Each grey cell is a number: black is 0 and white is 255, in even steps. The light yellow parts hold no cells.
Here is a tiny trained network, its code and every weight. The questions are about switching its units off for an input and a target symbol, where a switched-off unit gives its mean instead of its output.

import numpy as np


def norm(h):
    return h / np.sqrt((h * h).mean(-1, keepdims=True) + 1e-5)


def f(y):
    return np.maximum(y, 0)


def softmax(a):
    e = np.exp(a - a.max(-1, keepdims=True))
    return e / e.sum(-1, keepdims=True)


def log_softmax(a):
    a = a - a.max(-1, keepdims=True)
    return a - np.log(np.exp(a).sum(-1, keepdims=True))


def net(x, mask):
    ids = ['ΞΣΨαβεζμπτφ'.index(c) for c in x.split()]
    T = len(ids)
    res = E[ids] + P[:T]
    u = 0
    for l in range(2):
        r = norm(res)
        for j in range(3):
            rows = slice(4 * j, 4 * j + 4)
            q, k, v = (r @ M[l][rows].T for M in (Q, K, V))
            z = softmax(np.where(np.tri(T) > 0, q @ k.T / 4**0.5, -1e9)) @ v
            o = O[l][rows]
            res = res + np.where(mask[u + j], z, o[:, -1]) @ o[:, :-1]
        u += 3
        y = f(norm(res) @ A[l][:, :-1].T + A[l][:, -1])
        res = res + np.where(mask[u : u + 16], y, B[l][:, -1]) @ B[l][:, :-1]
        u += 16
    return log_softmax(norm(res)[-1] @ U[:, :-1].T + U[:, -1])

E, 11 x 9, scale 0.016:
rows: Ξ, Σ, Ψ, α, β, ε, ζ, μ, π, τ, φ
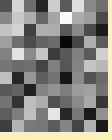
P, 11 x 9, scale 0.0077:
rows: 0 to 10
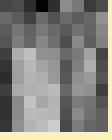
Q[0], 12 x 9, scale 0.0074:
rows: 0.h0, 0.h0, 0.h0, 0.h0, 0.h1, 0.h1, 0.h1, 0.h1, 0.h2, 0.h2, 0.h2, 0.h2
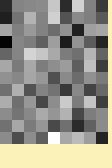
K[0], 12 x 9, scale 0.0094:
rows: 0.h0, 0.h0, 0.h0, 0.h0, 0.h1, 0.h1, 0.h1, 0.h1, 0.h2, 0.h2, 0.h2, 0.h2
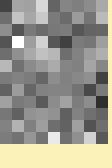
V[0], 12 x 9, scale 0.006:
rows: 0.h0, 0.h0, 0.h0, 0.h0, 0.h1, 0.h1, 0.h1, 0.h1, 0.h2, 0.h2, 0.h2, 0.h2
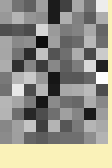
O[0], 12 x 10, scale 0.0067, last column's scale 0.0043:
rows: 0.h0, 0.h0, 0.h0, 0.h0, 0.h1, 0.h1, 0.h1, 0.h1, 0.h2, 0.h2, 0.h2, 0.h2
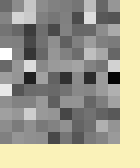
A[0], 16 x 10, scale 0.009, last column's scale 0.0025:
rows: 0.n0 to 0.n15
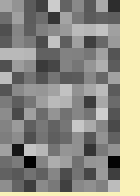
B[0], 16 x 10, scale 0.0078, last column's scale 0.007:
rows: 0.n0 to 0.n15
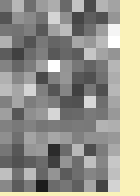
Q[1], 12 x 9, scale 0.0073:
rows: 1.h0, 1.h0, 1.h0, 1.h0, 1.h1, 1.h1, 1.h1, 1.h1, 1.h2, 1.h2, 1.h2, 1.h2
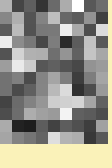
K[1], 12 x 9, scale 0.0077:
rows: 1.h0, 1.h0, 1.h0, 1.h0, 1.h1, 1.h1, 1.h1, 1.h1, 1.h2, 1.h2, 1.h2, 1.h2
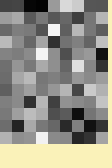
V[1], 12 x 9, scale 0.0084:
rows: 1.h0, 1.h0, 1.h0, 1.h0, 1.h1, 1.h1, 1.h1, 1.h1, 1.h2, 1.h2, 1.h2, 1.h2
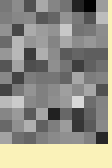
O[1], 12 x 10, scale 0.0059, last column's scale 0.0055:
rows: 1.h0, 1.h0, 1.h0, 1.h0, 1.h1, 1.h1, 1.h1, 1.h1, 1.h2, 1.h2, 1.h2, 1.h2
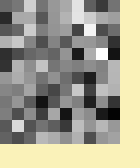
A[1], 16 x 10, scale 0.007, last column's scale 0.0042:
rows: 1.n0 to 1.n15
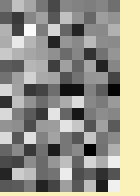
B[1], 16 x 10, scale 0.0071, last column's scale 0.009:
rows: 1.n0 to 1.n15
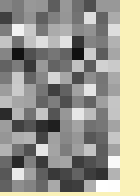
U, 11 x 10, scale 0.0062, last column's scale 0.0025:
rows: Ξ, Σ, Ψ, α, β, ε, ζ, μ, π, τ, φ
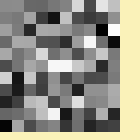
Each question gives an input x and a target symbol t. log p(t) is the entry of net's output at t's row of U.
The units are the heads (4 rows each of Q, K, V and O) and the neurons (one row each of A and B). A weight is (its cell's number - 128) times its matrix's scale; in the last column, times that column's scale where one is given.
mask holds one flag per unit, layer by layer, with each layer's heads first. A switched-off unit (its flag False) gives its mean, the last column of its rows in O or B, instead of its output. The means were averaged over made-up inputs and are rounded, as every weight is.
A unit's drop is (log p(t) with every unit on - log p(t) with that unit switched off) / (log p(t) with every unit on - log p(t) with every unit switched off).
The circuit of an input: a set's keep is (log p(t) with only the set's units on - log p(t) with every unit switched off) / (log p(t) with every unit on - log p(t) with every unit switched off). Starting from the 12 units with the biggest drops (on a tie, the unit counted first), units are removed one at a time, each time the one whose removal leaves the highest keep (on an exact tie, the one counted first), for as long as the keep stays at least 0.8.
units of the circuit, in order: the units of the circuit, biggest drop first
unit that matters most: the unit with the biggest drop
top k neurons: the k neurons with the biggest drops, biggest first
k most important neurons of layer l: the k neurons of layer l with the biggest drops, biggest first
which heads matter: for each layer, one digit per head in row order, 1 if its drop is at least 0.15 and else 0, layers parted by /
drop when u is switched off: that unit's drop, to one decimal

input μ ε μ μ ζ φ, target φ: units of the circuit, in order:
0.h0, 1.n14, 1.n5
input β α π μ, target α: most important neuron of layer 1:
1.n7
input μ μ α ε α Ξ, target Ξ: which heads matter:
100 / 000
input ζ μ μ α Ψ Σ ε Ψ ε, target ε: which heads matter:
000 / 000
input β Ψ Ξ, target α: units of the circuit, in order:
0.h0, 0.h1, 1.n7
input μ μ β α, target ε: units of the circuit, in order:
0.h0, 1.h0
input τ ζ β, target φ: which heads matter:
010 / 110
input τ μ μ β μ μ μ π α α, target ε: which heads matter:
100 / 000
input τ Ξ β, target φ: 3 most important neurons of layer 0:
0.n3, 0.n1, 0.n7
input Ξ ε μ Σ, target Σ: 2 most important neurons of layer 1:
1.n14, 1.n10
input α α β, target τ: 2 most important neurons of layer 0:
0.n11, 0.n3
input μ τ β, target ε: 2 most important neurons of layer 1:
1.n15, 1.n2
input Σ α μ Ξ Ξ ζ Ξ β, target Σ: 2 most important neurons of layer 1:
1.n14, 1.n15
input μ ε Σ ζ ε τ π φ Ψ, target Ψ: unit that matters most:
1.n15
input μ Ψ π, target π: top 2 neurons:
0.n12, 1.n5
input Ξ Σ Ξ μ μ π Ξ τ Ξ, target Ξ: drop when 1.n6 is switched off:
0.0
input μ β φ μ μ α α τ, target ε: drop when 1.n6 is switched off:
0.2
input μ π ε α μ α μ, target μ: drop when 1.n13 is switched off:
0.1
